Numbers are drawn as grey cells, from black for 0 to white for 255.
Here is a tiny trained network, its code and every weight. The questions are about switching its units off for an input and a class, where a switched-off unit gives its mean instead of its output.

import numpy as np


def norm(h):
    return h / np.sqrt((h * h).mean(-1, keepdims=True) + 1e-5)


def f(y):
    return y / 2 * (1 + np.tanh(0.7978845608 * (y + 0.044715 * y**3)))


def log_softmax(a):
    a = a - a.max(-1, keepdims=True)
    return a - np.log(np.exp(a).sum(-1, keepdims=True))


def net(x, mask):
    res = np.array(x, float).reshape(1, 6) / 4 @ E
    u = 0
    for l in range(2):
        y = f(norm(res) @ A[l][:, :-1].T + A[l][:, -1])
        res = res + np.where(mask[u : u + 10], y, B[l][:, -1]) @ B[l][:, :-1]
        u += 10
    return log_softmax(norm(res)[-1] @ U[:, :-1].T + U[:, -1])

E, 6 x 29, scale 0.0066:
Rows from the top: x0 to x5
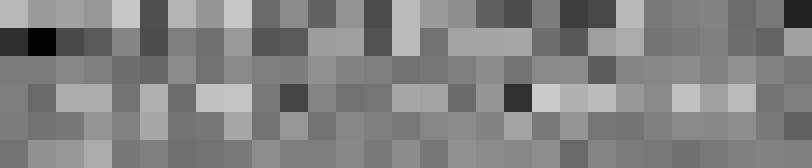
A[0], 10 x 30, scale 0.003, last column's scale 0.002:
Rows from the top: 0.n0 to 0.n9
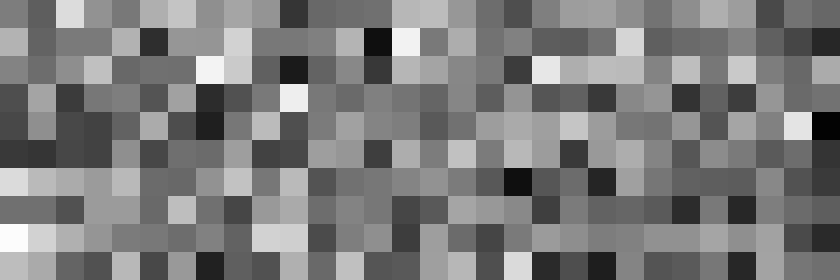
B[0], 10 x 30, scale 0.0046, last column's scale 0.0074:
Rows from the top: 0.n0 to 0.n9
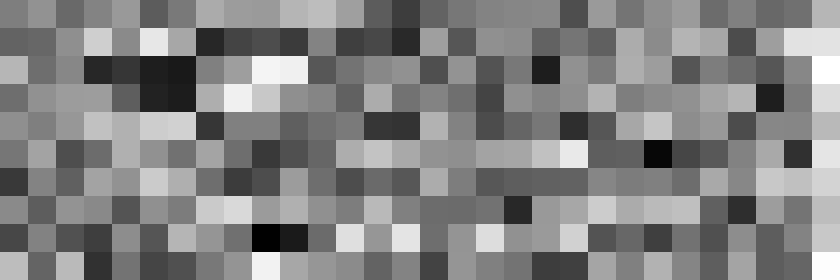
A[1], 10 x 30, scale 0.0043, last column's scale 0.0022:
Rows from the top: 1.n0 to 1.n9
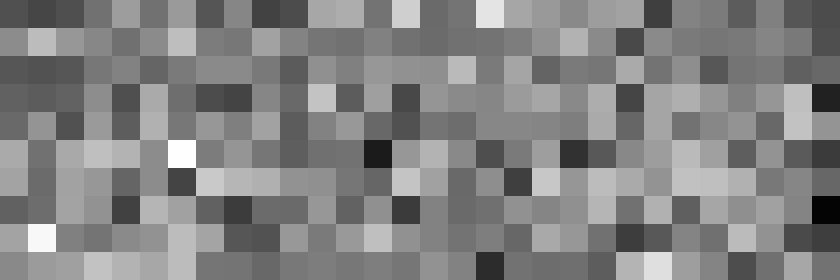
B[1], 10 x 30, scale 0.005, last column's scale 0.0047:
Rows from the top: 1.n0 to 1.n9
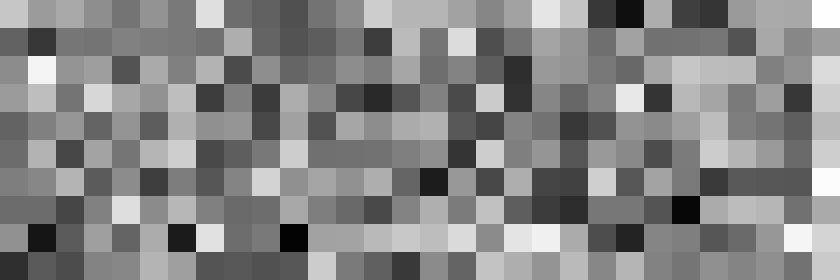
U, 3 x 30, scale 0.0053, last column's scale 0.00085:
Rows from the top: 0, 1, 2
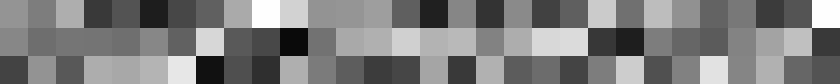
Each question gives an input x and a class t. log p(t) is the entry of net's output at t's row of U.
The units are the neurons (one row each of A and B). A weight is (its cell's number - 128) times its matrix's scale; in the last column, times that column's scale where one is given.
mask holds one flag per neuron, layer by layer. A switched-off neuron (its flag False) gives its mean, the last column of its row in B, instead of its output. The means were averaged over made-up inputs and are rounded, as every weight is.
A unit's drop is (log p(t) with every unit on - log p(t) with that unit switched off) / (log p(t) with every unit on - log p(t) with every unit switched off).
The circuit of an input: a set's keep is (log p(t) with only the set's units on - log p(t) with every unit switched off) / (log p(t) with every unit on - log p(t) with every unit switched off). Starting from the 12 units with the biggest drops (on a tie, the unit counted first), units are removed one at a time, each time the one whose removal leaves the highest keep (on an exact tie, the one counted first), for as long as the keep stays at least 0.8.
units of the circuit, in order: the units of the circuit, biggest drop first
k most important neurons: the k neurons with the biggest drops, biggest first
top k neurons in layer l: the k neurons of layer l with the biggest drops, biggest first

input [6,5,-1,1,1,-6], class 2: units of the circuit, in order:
(0.n1)
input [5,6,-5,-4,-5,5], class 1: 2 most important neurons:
(0.n5, 0.n2)
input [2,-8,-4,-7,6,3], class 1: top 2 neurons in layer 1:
(1.n8, 1.n6)
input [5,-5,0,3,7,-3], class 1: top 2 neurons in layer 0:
(0.n8, 0.n4)
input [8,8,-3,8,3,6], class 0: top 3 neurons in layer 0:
(0.n2, 0.n8, 0.n4)
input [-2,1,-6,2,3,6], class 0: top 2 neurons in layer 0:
(0.n1, 0.n6)
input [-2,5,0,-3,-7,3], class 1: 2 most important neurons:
(0.n5, 0.n2)
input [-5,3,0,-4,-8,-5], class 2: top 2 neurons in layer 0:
(0.n2, 0.n4)
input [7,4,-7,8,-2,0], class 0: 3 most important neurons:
(0.n2, 1.n6, 0.n4)
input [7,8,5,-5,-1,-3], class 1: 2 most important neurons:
(0.n5, 1.n0)
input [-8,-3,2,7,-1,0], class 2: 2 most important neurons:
(1.n3, 0.n9)
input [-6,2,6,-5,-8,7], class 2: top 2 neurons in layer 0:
(0.n2, 0.n4)
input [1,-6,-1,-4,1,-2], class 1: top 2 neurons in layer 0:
(0.n8, 0.n2)
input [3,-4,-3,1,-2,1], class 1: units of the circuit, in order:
(0.n8)
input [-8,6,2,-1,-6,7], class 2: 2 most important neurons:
(1.n3, 0.n4)
